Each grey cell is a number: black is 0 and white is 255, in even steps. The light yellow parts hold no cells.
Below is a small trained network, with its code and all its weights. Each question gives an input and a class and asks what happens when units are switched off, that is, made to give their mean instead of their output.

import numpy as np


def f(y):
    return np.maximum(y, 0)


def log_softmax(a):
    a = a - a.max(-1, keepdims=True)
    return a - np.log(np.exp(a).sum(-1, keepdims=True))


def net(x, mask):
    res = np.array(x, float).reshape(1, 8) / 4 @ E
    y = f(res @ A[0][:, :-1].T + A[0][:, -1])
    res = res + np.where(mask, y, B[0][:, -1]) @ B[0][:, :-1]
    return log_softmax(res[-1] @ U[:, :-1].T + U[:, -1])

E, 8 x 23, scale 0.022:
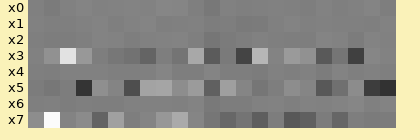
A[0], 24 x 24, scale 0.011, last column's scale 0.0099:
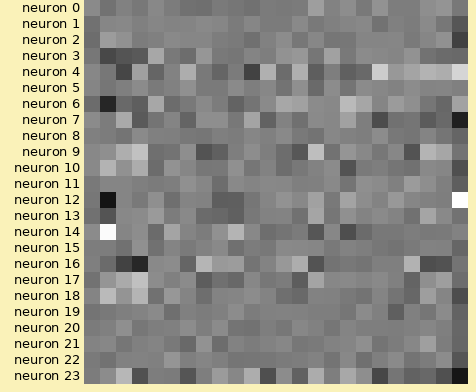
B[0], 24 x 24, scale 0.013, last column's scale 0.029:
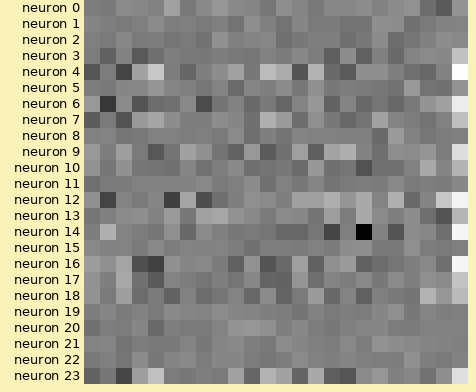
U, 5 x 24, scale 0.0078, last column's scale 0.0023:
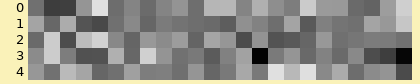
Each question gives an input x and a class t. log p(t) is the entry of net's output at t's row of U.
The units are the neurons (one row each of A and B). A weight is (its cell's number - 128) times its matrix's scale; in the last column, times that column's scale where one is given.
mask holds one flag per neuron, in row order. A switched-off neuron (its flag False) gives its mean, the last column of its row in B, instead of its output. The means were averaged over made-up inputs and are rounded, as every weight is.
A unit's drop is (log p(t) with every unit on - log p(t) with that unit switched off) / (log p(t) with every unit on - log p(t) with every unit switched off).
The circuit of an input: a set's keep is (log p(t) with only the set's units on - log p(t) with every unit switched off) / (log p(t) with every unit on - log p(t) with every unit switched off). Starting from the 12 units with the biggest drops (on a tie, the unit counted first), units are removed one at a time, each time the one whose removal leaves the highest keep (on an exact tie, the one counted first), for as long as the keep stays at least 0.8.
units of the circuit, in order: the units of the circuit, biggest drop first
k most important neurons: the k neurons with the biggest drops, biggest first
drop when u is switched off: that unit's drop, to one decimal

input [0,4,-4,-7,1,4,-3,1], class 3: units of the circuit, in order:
(neuron 12)
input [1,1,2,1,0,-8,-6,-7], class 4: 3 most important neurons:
(neuron 9; neuron 23; neuron 17)
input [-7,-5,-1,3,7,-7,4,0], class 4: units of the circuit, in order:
(neuron 14; neuron 9)
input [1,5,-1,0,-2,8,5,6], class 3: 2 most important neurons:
(neuron 16; neuron 4)
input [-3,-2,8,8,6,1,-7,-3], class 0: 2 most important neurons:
(neuron 23; neuron 16)
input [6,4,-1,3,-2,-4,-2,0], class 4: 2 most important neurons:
(neuron 14; neuron 6)
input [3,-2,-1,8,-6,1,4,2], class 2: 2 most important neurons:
(neuron 23; neuron 16)
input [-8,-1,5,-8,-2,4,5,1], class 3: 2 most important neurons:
(neuron 12; neuron 16)
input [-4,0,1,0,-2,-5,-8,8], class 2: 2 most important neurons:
(neuron 4; neuron 16)
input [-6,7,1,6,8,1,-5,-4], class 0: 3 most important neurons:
(neuron 23; neuron 16; neuron 7)
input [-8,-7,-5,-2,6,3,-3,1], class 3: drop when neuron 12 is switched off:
0.4
